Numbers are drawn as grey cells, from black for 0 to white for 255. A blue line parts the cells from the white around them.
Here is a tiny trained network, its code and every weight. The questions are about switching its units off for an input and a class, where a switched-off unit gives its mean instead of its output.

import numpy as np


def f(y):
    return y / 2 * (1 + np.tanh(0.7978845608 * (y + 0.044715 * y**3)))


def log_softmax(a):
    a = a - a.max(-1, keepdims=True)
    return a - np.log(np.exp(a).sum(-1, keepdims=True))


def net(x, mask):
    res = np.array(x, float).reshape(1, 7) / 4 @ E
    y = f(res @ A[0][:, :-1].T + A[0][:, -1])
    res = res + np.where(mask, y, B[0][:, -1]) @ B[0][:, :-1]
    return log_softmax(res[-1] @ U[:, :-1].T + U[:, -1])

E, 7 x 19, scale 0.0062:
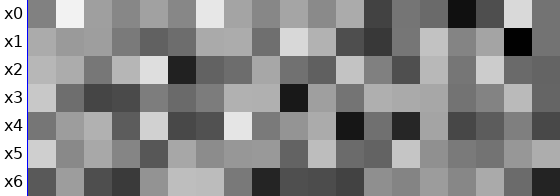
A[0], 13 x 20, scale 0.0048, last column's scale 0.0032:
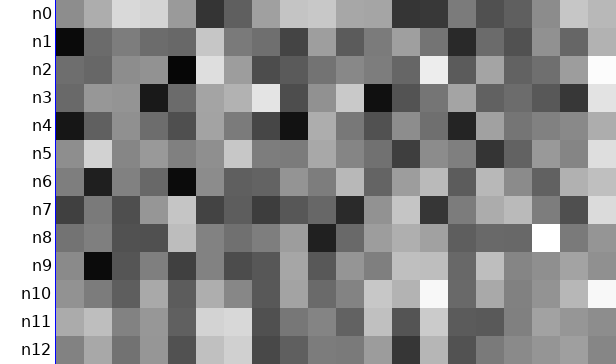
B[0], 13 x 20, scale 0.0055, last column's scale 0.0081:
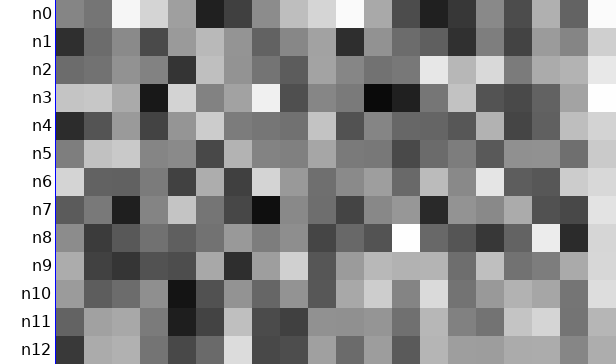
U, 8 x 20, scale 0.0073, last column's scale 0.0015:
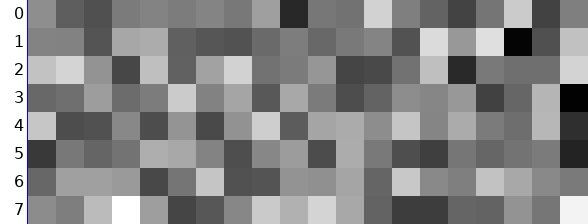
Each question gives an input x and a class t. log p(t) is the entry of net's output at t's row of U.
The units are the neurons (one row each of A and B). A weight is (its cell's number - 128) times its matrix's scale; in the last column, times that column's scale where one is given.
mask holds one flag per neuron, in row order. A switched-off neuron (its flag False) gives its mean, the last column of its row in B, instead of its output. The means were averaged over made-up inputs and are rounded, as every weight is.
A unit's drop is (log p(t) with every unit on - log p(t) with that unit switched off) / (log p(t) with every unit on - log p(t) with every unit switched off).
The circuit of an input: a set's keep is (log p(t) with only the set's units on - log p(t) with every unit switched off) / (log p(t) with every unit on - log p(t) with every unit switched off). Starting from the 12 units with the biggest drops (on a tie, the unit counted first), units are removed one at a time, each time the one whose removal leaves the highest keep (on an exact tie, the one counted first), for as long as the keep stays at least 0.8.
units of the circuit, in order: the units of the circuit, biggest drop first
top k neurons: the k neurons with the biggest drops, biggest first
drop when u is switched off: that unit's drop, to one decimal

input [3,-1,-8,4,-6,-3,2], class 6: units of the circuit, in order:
[n11]
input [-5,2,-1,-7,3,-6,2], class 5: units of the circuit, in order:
[n4 n7]
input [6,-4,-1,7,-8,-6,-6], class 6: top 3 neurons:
[n11 n12 n10]
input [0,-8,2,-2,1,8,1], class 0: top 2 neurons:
[n8 n6]
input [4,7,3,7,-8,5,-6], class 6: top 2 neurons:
[n11 n12]
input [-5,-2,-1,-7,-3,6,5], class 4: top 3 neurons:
[n6 n3 n9]
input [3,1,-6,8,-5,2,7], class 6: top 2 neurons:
[n11 n12]
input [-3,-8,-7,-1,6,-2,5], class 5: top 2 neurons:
[n1 n4]
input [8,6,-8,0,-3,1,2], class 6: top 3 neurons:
[n11 n12 n2]
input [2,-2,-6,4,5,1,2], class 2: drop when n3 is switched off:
0.3
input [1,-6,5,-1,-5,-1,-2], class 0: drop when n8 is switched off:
0.3
